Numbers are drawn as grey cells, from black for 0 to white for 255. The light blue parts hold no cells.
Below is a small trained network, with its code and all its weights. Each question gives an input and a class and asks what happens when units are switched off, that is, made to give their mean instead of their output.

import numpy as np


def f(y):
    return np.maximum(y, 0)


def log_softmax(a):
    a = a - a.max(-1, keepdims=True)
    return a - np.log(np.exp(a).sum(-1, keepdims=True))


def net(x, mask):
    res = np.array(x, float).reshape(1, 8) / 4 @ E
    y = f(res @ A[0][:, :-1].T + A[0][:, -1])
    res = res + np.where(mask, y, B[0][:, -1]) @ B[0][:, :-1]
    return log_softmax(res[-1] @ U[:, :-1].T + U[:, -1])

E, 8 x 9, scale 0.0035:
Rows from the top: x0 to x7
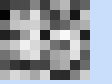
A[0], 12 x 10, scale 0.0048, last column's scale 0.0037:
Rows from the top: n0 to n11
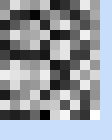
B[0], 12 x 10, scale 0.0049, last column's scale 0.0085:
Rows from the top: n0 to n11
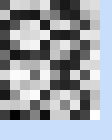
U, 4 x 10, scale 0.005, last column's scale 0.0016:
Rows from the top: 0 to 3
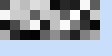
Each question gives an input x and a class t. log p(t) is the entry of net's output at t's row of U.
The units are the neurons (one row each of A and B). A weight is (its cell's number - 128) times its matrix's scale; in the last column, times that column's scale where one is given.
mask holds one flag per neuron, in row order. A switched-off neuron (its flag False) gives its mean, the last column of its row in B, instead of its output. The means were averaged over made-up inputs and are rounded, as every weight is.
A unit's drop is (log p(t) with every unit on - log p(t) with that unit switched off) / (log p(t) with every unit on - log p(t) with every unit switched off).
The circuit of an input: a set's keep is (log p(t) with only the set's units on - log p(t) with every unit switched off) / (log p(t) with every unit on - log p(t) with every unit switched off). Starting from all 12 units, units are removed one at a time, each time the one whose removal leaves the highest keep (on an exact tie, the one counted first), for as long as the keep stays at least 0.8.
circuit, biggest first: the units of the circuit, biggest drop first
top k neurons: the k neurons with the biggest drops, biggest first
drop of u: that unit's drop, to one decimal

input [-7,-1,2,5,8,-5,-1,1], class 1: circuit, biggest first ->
n10
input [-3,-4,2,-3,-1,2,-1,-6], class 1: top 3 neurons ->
n11; n5; n10
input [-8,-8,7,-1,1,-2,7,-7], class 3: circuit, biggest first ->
n7; n9; n3
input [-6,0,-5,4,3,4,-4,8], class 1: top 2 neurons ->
n10; n7
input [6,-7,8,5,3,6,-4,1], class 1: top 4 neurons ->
n10; n11; n7; n5
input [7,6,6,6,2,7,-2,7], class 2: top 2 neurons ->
n9; n4
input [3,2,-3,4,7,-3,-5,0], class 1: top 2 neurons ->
n11; n5
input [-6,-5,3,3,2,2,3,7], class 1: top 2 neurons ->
n10; n7
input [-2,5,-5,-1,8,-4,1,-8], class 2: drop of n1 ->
0.1
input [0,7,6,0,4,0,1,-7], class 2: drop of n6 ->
0.0
